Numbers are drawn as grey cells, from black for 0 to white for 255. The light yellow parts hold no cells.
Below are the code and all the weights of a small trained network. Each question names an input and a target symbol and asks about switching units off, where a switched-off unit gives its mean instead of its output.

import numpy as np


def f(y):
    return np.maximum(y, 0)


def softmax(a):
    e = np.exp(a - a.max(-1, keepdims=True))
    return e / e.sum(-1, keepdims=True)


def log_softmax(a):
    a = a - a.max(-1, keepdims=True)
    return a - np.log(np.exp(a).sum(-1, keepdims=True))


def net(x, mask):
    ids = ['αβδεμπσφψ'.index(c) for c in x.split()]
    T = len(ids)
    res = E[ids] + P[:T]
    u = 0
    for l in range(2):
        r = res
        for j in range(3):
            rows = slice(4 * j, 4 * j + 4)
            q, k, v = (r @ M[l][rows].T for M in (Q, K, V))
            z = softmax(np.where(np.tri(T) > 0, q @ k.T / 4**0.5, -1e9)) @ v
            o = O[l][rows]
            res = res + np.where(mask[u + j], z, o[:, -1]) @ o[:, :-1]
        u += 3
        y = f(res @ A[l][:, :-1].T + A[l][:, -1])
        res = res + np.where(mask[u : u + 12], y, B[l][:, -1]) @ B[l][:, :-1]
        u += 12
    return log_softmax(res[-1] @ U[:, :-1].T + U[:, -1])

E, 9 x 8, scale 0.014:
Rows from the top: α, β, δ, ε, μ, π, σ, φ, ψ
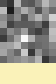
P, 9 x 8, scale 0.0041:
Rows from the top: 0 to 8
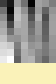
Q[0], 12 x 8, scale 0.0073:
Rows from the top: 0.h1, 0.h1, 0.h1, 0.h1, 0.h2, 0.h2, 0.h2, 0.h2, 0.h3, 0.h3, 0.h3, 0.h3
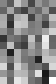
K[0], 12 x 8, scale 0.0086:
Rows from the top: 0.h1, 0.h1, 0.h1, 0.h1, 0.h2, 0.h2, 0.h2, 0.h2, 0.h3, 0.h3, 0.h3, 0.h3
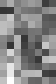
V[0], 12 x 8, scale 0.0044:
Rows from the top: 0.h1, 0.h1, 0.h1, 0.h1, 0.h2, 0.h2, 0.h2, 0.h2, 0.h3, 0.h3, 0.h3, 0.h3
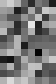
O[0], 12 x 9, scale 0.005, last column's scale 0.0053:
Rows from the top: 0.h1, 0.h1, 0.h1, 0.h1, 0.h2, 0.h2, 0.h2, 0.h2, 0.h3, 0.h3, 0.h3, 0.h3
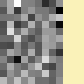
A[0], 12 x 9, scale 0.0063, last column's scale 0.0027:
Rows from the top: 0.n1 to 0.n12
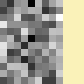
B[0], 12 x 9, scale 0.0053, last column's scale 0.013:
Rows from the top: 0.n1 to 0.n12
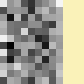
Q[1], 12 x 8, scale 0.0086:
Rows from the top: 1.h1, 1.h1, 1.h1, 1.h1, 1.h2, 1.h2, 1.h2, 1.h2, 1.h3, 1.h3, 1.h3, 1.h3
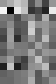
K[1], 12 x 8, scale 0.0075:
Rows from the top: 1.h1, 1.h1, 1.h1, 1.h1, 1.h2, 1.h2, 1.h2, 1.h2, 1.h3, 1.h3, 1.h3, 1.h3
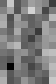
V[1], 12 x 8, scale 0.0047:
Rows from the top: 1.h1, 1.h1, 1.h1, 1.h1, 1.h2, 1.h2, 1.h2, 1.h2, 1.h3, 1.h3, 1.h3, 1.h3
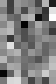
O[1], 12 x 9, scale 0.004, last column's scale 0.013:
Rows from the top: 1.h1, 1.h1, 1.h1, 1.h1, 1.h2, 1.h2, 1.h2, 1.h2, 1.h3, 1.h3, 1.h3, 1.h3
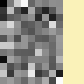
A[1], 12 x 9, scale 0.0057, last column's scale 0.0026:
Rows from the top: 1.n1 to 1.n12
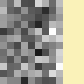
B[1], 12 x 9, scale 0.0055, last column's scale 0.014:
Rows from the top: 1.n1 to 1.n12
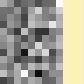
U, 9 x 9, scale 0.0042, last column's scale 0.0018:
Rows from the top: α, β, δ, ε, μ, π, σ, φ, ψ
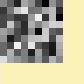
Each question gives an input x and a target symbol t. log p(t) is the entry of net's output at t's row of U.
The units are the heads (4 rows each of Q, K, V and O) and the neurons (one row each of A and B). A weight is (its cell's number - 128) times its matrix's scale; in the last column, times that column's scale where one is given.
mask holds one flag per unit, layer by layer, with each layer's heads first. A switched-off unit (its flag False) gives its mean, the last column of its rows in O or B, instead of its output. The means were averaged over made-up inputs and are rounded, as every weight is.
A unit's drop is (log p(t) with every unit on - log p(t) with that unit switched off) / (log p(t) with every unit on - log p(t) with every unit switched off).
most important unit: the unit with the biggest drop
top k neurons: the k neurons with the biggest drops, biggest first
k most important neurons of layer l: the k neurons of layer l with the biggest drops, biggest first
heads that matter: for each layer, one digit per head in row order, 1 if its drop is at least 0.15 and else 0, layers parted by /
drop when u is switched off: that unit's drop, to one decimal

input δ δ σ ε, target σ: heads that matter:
001 / 100
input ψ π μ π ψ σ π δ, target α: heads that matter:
000 / 000
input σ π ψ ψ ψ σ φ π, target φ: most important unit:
1.h3
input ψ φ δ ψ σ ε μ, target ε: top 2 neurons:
[1.n4; 1.n8]
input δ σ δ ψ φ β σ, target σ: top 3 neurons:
[0.n1; 0.n2; 0.n12]
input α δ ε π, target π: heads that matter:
101 / 100
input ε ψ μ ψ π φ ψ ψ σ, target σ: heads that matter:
001 / 000
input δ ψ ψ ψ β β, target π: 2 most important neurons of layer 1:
[1.n10; 1.n2]
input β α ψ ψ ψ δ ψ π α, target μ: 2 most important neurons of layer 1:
[1.n9; 1.n6]
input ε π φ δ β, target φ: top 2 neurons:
[0.n6; 0.n3]
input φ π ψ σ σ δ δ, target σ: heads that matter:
101 / 100
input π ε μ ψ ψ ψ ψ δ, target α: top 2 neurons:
[1.n5; 0.n7]
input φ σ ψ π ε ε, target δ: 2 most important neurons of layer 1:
[1.n2; 1.n4]
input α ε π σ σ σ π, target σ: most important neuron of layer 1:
[1.n7]
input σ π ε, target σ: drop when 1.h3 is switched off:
0.2
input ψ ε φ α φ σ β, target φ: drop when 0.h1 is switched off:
0.1
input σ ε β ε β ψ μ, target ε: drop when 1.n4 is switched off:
0.4
